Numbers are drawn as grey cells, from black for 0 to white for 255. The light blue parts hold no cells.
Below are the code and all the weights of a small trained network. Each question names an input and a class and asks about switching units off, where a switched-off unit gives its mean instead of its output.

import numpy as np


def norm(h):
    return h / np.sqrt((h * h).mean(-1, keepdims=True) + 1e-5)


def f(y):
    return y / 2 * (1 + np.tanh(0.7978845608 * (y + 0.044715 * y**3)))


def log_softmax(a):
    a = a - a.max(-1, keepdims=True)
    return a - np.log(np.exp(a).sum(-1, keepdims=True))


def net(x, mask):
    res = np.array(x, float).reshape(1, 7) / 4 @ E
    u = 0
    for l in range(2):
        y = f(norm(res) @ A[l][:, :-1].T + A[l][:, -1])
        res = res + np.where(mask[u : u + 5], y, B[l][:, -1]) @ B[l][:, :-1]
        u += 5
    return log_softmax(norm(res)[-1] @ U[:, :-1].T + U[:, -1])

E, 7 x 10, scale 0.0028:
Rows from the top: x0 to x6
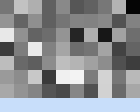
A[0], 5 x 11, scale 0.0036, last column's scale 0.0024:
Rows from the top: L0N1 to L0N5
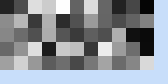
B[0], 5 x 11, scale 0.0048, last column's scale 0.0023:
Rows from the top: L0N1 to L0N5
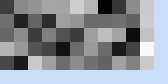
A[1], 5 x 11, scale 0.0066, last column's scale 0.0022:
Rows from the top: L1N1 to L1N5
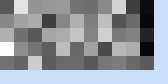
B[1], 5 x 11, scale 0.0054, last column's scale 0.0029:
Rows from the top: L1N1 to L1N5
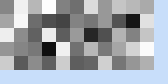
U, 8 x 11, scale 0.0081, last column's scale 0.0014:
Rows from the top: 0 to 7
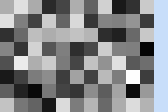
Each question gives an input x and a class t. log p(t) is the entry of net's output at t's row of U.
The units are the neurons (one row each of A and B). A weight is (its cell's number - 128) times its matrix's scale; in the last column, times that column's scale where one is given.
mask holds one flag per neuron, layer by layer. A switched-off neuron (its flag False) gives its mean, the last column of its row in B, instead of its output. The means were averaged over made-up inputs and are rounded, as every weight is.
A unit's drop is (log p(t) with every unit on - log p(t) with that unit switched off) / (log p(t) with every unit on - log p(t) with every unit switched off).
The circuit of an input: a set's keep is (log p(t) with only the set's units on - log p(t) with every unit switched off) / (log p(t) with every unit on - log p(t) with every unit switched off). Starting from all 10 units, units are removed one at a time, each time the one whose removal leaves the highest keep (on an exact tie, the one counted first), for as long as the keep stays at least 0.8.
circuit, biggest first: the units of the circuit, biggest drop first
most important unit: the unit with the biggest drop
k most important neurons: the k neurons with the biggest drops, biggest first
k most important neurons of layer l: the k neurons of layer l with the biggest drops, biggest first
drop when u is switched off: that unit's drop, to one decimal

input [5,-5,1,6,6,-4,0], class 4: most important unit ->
L1N1
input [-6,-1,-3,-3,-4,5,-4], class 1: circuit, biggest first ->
L1N3; L1N4
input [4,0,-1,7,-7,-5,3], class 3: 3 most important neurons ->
L1N5; L0N5; L1N2
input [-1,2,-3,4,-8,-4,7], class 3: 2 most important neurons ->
L1N5; L0N1
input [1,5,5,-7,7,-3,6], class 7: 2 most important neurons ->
L1N4; L0N4
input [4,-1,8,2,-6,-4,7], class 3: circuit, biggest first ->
L1N5; L0N5
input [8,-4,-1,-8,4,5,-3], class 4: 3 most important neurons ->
L1N1; L0N2; L1N5
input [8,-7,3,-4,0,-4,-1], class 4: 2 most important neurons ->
L1N1; L0N4
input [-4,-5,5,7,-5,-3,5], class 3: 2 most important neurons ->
L1N5; L1N4
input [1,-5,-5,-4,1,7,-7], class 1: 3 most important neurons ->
L1N3; L0N2; L1N4
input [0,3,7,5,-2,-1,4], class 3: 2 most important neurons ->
L0N5; L1N4
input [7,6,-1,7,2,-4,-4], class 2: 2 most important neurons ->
L0N1; L1N2
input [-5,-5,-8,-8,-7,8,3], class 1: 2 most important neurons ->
L1N3; L1N4
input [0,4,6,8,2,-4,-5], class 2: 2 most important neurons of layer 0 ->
L0N1; L0N4
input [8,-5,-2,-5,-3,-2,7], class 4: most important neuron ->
L1N1
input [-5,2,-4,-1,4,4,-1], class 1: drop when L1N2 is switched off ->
-0.1
